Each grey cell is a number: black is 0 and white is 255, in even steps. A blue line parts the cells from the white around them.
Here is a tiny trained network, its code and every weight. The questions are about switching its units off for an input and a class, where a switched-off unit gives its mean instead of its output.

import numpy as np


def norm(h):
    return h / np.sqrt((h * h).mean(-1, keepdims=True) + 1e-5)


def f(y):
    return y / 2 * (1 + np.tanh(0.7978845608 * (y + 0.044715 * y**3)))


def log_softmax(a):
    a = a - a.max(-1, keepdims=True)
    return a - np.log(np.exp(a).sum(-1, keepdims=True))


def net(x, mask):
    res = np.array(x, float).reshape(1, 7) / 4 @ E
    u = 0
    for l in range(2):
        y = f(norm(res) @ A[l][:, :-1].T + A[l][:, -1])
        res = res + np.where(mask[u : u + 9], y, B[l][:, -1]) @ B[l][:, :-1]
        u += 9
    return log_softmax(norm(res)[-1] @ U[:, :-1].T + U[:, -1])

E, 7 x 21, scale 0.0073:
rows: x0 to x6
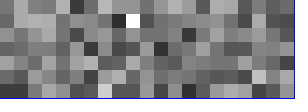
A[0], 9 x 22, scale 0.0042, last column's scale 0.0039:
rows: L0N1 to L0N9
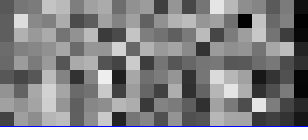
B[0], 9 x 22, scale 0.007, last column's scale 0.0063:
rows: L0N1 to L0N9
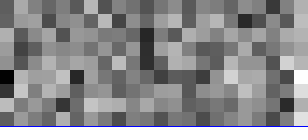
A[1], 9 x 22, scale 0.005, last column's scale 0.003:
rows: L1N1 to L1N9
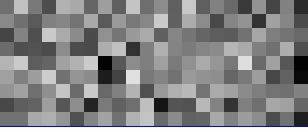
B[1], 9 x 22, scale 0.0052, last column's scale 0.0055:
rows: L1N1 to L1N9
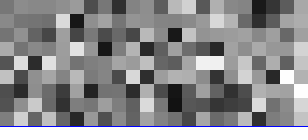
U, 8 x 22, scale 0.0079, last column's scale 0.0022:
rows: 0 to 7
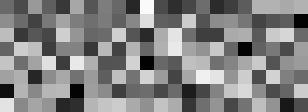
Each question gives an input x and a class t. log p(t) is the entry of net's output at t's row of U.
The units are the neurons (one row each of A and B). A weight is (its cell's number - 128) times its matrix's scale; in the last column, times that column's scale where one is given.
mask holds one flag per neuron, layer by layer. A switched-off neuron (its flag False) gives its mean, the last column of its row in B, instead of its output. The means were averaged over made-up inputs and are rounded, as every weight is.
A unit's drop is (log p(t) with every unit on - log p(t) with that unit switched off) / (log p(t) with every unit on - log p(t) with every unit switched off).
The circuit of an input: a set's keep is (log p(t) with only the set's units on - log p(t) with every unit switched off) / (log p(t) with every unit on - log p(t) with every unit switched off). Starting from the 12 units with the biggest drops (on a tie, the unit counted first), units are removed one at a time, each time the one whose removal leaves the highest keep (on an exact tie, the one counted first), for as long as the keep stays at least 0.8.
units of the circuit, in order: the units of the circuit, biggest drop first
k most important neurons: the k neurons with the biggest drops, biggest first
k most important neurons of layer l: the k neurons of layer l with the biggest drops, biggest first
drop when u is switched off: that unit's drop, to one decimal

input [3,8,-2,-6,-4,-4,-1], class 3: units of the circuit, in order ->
(L0N2)
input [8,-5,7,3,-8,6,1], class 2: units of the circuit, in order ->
(L1N4 L0N6 L0N4)
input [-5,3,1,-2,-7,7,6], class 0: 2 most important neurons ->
(L1N8 L0N6)
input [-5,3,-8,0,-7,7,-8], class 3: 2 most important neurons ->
(L1N7 L1N1)
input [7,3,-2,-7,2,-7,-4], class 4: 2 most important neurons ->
(L1N6 L1N9)
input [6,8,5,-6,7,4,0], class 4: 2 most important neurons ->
(L0N3 L1N6)
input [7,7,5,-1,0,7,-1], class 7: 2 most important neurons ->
(L0N8 L1N9)
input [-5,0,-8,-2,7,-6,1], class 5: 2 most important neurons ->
(L1N5 L1N2)
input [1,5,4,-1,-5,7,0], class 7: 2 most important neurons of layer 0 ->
(L0N8 L0N9)
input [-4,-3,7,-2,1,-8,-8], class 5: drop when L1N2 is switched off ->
0.1
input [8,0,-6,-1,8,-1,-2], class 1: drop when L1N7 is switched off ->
0.2
